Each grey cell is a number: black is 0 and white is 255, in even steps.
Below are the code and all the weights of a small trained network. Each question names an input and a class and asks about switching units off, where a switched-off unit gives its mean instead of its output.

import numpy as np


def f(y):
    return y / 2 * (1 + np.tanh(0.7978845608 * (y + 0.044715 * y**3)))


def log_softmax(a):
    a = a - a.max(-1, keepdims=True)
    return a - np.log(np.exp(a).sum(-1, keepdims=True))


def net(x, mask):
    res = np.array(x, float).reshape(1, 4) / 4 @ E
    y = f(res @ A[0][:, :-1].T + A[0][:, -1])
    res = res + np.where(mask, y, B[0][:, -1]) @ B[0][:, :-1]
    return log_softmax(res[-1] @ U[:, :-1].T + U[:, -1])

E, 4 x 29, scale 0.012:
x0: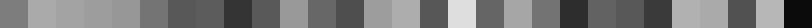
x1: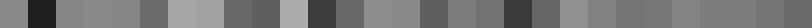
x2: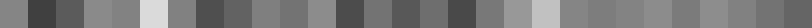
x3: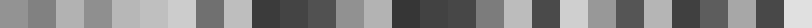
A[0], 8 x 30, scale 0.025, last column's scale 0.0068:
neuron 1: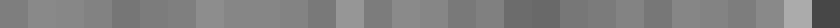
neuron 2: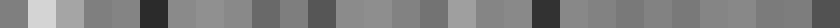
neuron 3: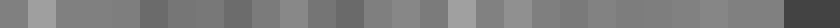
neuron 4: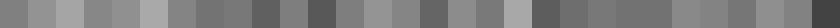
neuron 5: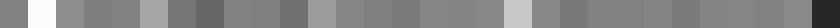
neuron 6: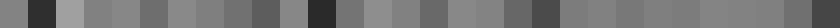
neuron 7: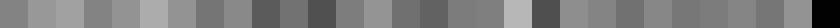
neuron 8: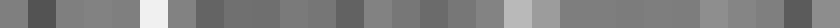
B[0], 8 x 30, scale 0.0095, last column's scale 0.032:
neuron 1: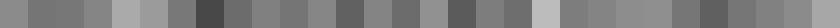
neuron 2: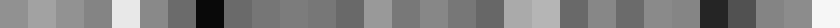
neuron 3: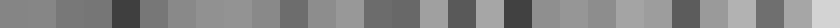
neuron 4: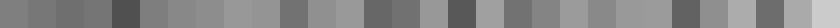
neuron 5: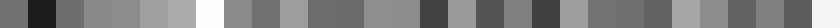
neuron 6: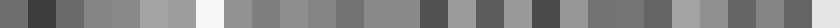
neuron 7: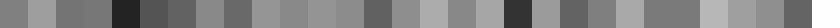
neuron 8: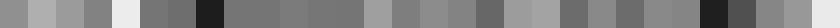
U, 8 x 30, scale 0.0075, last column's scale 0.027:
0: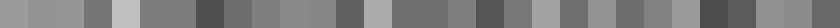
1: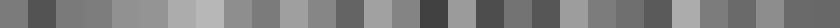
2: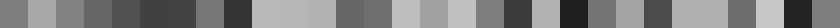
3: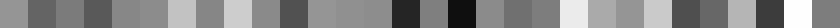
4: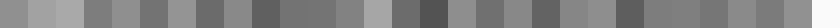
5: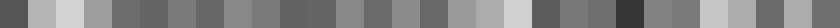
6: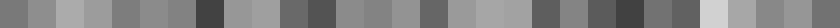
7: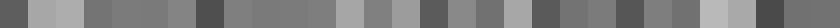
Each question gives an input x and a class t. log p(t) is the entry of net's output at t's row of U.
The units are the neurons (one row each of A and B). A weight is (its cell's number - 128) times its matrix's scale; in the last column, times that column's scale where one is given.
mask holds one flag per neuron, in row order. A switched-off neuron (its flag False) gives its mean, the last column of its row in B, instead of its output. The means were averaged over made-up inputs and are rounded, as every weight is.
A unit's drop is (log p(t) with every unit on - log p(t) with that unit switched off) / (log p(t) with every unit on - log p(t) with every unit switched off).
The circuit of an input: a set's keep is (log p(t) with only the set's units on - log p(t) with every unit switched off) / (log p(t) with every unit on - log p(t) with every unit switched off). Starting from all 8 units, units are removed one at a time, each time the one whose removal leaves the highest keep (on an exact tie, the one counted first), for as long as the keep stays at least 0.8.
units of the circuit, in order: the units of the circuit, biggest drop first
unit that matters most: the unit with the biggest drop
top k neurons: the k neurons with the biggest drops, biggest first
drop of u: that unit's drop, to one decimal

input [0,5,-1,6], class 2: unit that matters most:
neuron 7
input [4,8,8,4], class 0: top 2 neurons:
(neuron 8; neuron 5)
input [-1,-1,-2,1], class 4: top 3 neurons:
(neuron 8; neuron 7; neuron 3)
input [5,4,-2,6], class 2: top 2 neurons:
(neuron 7; neuron 5)
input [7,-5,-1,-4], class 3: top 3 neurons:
(neuron 3; neuron 7; neuron 6)
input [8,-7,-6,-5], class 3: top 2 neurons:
(neuron 3; neuron 6)
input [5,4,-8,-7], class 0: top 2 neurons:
(neuron 2; neuron 7)
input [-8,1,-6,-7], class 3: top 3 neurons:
(neuron 7; neuron 2; neuron 8)
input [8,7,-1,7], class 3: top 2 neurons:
(neuron 4; neuron 5)
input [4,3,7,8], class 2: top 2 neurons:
(neuron 7; neuron 2)
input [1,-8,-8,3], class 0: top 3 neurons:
(neuron 2; neuron 6; neuron 1)
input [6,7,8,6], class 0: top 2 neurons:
(neuron 8; neuron 5)
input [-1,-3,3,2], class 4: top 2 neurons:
(neuron 2; neuron 6)
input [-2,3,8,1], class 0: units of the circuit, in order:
(neuron 8)
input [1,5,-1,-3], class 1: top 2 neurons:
(neuron 7; neuron 6)
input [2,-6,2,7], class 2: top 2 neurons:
(neuron 7; neuron 6)
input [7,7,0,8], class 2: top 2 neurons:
(neuron 7; neuron 5)
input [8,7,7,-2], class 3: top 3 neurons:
(neuron 3; neuron 4; neuron 5)
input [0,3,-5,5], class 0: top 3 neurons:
(neuron 2; neuron 3; neuron 5)
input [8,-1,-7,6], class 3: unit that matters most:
neuron 4
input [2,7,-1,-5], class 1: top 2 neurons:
(neuron 6; neuron 7)
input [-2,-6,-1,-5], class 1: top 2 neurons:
(neuron 7; neuron 5)
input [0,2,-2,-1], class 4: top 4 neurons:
(neuron 7; neuron 5; neuron 8; neuron 2)
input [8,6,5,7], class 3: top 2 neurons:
(neuron 4; neuron 5)
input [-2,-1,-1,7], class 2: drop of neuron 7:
0.9
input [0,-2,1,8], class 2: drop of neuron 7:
1.2
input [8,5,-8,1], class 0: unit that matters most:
neuron 2
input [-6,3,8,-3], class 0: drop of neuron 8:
0.3
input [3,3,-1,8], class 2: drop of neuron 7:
1.8
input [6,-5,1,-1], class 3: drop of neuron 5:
0.0
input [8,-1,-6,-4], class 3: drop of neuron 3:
0.8
